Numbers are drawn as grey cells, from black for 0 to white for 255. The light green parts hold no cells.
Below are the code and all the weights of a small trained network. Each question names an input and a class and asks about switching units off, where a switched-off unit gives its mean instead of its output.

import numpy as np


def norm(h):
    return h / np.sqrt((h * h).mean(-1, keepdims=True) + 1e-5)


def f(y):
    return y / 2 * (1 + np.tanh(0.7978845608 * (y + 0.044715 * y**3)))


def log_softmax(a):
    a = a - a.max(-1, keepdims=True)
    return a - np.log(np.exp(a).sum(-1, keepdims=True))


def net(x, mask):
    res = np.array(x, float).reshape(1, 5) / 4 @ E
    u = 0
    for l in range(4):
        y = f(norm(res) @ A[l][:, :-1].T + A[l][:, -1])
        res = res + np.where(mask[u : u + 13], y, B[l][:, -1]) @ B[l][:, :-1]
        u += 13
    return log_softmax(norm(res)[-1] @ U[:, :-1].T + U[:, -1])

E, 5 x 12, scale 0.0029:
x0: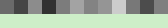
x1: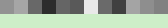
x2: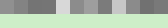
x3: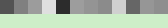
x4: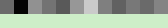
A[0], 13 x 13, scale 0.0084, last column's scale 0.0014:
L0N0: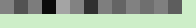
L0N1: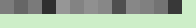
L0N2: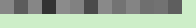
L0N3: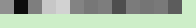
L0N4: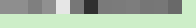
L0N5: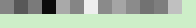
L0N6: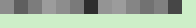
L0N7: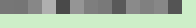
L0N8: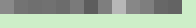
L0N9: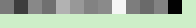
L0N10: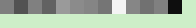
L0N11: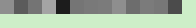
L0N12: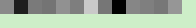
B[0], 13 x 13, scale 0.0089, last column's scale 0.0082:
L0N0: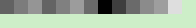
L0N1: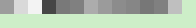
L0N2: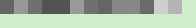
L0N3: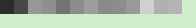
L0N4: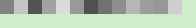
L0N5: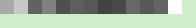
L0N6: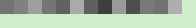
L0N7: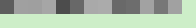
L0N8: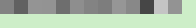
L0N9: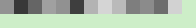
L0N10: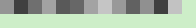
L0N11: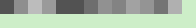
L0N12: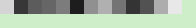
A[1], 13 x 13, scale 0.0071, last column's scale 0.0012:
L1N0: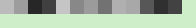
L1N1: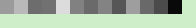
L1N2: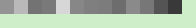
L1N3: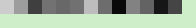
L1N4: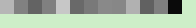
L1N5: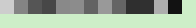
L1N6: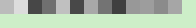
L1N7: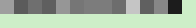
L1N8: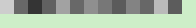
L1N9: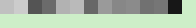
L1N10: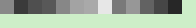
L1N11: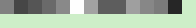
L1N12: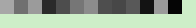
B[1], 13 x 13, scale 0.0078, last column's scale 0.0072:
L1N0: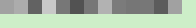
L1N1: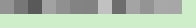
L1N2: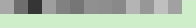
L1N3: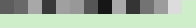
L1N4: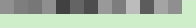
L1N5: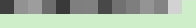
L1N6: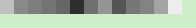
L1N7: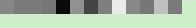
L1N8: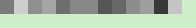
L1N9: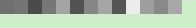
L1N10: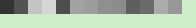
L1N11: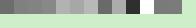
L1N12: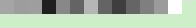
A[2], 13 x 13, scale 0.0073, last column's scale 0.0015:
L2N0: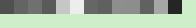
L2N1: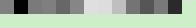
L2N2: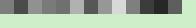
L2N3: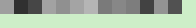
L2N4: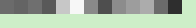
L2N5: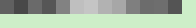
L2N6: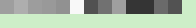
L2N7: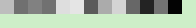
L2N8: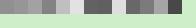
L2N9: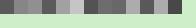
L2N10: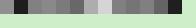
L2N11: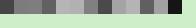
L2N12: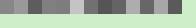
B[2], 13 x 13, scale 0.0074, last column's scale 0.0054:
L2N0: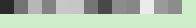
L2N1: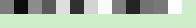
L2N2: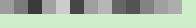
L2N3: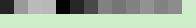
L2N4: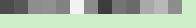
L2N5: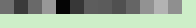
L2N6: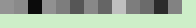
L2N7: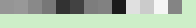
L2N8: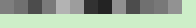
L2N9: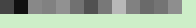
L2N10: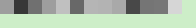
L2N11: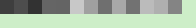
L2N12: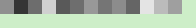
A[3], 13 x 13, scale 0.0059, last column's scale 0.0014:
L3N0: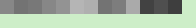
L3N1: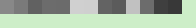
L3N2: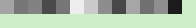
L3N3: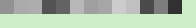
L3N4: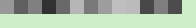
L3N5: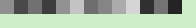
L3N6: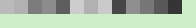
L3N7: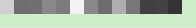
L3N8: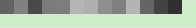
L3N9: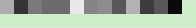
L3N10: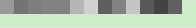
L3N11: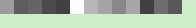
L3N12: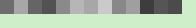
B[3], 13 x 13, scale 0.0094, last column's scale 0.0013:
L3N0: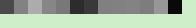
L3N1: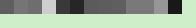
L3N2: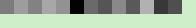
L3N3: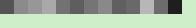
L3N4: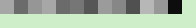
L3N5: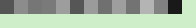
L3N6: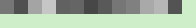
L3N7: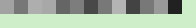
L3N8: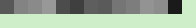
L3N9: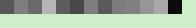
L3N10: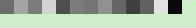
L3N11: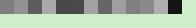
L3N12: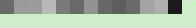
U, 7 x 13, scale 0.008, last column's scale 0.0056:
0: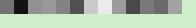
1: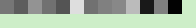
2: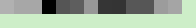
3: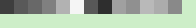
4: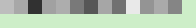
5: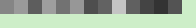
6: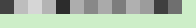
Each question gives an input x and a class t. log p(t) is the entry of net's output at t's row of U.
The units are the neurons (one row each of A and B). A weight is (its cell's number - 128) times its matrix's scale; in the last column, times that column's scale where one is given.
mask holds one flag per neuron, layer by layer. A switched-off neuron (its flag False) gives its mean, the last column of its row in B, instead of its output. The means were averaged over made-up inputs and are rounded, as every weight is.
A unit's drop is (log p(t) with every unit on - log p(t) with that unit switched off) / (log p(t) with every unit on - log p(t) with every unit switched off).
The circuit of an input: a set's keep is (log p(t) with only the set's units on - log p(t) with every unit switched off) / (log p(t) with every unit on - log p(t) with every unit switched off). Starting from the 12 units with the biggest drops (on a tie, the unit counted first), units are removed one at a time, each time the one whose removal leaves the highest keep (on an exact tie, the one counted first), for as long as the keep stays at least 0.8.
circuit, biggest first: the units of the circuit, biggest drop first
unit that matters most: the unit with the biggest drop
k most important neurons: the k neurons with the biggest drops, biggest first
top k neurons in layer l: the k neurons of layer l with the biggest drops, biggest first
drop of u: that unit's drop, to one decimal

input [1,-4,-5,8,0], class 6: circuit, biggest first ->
(L0N12; L0N11)
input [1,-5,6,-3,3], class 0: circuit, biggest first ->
(L0N9)
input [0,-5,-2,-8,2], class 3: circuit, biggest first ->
(L0N3; L0N4)
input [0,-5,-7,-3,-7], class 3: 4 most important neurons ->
(L0N6; L0N12; L0N5; L0N9)
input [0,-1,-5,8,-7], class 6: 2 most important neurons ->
(L0N11; L1N3)
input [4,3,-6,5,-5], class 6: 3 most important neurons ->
(L0N12; L0N9; L0N10)
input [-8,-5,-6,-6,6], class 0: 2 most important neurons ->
(L0N3; L0N5)
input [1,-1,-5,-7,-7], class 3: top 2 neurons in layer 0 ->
(L0N0; L0N12)
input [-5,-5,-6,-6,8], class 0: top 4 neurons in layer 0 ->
(L0N3; L0N5; L0N12; L0N7)
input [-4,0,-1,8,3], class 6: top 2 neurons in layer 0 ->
(L0N12; L0N9)
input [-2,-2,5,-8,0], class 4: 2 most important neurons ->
(L0N4; L1N6)
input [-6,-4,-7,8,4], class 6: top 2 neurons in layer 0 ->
(L0N12; L0N9)
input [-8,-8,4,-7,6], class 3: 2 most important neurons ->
(L0N3; L0N4)
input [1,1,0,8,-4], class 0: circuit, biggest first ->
(L0N5)
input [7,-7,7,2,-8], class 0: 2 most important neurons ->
(L0N9; L0N10)
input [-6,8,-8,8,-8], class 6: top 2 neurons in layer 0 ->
(L0N12; L0N5)
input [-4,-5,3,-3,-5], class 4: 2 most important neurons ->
(L0N4; L0N0)
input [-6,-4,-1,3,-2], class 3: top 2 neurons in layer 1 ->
(L1N6; L1N0)
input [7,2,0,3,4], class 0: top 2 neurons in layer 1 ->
(L1N10; L1N6)
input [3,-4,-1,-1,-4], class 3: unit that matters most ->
L0N6
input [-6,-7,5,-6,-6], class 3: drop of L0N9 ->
0.3
